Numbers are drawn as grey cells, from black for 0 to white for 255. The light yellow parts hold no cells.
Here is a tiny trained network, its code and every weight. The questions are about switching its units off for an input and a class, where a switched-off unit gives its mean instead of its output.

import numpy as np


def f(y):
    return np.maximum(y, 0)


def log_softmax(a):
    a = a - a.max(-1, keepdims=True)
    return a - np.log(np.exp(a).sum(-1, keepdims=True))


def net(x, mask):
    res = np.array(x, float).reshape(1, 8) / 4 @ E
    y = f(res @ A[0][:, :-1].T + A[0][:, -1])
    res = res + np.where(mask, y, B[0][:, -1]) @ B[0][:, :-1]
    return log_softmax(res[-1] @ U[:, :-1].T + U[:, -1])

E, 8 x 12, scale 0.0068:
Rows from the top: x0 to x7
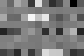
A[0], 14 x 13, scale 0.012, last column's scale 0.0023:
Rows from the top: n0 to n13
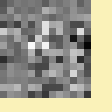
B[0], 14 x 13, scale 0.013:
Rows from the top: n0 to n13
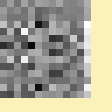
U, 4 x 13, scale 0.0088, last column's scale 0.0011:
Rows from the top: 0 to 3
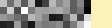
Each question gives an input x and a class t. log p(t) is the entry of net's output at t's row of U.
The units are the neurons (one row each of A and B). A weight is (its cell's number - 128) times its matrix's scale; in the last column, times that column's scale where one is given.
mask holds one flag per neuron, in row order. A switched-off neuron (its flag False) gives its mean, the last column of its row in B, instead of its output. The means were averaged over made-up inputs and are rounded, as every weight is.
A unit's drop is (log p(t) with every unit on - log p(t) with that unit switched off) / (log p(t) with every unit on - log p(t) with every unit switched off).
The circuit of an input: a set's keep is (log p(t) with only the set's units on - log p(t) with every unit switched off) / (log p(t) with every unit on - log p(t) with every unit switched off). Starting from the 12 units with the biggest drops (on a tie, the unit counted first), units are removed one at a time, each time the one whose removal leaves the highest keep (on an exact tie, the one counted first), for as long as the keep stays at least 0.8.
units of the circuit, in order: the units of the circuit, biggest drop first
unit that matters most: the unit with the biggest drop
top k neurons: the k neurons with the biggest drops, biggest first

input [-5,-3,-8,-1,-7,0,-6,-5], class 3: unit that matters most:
n9
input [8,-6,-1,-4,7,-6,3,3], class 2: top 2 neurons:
[n5, n4]
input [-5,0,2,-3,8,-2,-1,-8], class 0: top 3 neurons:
[n12, n4, n2]
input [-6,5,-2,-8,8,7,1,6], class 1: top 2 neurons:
[n8, n12]
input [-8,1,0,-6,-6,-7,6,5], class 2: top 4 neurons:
[n7, n10, n8, n12]
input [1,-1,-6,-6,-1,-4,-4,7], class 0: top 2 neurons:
[n3, n6]
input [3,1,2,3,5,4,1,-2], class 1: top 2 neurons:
[n8, n3]
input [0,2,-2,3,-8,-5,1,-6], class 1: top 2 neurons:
[n4, n3]
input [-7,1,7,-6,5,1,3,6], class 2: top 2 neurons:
[n7, n10]
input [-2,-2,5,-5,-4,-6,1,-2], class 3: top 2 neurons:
[n6, n8]
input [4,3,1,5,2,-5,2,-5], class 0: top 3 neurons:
[n12, n7, n10]
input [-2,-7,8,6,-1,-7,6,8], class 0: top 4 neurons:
[n3, n9, n13, n1]
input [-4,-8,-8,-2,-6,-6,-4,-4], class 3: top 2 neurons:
[n9, n8]
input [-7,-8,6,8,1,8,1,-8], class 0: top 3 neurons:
[n12, n5, n2]
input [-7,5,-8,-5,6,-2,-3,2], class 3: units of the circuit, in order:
[n9]
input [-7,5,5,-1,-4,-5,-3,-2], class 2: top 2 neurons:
[n7, n10]
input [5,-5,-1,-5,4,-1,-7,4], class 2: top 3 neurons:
[n5, n12, n4]
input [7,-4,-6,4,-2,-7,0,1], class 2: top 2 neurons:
[n5, n6]
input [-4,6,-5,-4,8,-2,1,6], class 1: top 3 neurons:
[n8, n12, n0]
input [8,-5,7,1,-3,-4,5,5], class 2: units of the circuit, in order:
[n5]
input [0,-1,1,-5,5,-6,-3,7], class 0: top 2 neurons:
[n3, n4]
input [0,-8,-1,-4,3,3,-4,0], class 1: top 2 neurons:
[n6, n3]
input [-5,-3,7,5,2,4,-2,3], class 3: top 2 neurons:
[n6, n5]
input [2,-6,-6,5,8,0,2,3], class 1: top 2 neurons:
[n8, n6]
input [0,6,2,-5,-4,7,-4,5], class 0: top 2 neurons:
[n3, n8]
